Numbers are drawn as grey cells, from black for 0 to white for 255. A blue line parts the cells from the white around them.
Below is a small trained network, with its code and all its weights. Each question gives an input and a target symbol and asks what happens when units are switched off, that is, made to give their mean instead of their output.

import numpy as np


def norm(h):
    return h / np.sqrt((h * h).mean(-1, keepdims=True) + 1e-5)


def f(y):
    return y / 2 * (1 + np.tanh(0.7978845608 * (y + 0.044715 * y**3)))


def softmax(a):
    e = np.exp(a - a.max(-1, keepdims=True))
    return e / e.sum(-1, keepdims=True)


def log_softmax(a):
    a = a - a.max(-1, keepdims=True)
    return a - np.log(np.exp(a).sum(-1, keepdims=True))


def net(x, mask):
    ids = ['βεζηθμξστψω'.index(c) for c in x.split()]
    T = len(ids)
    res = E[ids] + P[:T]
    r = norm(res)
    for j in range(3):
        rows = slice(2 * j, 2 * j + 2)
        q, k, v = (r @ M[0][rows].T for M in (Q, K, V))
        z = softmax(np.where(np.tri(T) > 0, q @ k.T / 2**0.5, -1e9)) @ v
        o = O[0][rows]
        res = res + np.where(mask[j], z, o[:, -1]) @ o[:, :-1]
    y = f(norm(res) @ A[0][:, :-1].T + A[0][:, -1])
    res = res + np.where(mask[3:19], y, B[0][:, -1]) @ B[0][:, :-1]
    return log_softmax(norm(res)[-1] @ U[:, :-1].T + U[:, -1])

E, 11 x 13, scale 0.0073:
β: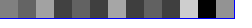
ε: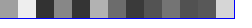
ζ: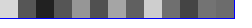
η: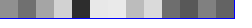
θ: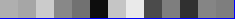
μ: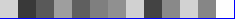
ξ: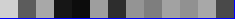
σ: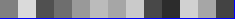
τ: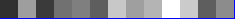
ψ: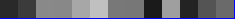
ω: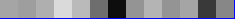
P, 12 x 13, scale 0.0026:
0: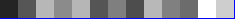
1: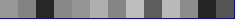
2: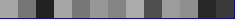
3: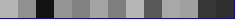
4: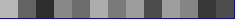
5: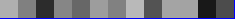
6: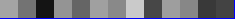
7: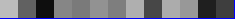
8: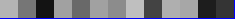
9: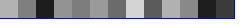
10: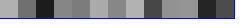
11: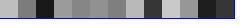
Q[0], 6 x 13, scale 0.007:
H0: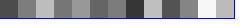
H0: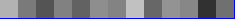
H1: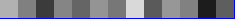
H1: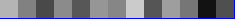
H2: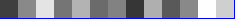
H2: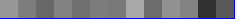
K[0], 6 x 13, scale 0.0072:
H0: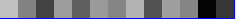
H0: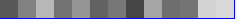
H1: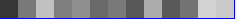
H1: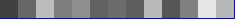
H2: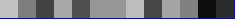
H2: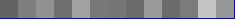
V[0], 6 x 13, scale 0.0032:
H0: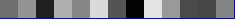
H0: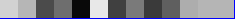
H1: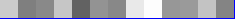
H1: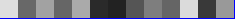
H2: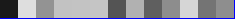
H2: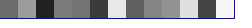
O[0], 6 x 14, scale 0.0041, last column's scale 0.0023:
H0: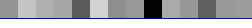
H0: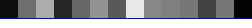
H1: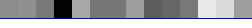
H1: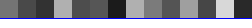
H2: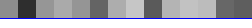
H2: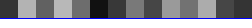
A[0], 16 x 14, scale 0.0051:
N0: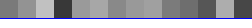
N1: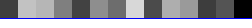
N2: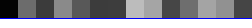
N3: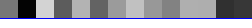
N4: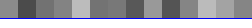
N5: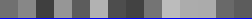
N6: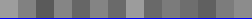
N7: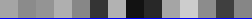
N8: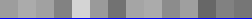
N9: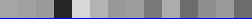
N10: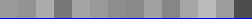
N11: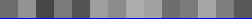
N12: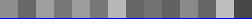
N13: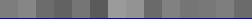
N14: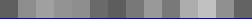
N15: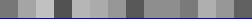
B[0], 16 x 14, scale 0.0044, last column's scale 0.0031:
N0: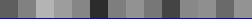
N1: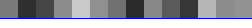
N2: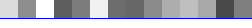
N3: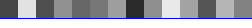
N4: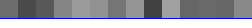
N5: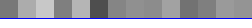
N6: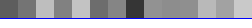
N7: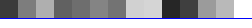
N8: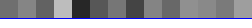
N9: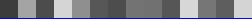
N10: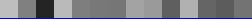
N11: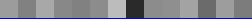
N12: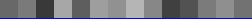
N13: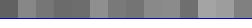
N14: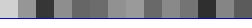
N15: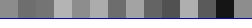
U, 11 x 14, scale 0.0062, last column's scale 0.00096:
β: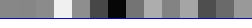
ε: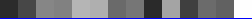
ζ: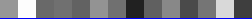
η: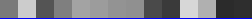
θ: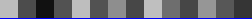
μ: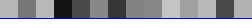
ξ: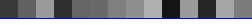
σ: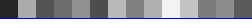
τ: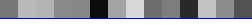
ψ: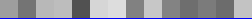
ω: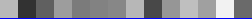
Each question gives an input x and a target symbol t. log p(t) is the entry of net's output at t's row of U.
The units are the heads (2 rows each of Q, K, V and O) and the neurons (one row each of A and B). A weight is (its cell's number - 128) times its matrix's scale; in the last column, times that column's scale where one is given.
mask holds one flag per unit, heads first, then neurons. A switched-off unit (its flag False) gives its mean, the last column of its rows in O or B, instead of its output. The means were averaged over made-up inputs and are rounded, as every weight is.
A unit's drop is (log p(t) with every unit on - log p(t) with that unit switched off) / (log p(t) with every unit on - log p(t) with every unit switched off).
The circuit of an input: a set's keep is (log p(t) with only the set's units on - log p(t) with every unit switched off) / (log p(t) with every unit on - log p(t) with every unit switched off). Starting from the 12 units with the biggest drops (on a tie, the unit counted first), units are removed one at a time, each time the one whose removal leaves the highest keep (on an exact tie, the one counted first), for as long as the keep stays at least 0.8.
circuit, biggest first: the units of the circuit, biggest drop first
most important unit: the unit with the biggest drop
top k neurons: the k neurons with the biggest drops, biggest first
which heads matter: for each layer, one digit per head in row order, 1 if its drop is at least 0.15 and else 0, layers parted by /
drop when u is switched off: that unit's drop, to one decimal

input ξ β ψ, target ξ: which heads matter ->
101
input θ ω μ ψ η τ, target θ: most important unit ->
H0
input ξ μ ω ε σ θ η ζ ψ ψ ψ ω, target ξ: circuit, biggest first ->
H0; H2
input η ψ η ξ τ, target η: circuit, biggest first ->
H1; N15; N9
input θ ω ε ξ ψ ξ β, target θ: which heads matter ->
100
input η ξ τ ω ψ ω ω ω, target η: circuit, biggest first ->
H1; N15
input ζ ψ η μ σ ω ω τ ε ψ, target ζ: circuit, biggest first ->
H2; H0
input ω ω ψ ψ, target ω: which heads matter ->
011
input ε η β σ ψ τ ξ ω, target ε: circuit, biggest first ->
H0; N1
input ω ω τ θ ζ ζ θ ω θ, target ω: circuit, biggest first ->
H1; H2
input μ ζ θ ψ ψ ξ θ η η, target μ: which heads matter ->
111
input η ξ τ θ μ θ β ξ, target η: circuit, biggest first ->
H1; N9; N15
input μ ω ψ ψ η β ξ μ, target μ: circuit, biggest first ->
H0; N2; H2
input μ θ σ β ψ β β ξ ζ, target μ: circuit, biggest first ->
N2; H0; H2; H1
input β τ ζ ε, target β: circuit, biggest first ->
H1
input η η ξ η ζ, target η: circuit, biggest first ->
H1; N9; N15
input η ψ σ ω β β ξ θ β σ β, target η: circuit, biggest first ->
H1; N9
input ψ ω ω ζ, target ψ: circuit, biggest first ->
H1; H2
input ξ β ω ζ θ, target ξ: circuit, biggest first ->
H2; H0
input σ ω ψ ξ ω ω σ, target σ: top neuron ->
N3
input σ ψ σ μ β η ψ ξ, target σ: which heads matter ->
101
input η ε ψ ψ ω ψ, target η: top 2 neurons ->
N9; N15
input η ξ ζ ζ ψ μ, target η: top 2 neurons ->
N9; N15
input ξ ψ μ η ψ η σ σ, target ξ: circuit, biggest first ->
H0; H2
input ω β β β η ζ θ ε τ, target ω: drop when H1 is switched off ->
0.5
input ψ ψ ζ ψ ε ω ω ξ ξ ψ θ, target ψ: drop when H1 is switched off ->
0.5
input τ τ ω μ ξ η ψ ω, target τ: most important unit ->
H2
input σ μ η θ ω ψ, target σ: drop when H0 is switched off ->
0.4
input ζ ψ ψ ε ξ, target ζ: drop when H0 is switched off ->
0.2
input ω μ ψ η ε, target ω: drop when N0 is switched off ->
0.0
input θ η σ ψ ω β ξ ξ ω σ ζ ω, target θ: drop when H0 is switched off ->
1.0
